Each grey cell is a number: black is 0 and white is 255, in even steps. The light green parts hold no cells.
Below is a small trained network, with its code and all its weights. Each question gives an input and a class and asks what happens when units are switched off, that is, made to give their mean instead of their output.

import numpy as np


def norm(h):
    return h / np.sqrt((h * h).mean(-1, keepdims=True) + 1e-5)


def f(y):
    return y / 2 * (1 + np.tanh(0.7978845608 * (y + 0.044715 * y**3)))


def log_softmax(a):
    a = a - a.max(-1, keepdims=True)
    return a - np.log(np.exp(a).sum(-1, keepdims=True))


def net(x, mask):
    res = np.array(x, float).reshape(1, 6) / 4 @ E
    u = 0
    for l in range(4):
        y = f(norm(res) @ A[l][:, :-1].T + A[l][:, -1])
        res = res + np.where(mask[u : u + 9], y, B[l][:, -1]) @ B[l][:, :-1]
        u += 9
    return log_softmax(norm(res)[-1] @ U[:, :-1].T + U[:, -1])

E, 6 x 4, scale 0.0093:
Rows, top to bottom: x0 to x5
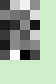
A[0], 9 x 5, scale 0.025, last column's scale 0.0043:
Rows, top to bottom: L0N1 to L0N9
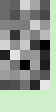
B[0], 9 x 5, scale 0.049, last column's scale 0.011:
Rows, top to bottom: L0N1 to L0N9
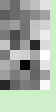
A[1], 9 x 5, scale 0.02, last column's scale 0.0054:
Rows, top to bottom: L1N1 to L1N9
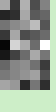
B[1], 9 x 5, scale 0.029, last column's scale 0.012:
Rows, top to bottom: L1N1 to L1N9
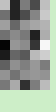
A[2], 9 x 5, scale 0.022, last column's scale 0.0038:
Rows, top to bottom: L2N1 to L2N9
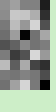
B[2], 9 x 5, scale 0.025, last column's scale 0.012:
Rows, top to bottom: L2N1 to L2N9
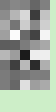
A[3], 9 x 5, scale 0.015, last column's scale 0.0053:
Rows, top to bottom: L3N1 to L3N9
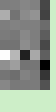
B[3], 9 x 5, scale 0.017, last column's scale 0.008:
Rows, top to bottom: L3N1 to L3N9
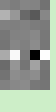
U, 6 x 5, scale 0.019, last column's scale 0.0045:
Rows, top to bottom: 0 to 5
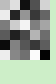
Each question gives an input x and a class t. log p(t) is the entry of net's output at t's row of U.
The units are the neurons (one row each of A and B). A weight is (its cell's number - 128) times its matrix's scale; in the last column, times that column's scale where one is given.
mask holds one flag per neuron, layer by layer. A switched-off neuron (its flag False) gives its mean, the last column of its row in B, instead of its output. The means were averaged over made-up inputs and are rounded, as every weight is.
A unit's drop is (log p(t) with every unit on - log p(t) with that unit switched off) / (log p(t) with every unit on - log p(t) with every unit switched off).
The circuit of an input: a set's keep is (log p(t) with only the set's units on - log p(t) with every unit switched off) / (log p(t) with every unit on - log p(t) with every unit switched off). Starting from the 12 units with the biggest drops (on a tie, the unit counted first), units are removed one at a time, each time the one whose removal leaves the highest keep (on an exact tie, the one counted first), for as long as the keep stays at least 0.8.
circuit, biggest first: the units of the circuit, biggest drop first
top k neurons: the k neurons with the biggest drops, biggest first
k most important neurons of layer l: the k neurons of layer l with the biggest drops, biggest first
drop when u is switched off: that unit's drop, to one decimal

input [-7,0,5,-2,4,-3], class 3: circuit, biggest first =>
(L0N4)
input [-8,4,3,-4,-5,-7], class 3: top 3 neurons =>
(L0N4; L0N6; L0N3)
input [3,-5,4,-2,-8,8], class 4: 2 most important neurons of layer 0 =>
(L0N9; L0N4)
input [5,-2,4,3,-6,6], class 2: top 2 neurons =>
(L0N6; L0N7)
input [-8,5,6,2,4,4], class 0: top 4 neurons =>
(L0N7; L2N4; L0N6; L1N5)
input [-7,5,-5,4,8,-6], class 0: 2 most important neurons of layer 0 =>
(L0N7; L0N6)
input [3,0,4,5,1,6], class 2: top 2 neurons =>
(L0N6; L0N7)
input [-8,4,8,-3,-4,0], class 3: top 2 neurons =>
(L0N9; L0N4)
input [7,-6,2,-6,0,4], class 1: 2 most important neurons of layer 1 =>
(L1N1; L1N6)
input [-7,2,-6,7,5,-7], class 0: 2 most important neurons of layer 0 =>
(L0N7; L0N6)
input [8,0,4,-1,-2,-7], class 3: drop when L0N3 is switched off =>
0.1
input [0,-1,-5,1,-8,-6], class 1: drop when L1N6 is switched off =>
0.1
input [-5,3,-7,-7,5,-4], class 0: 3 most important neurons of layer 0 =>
(L0N6; L0N7; L0N1)
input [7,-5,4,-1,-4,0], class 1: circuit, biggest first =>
(L0N5)
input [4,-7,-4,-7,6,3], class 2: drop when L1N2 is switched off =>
0.1
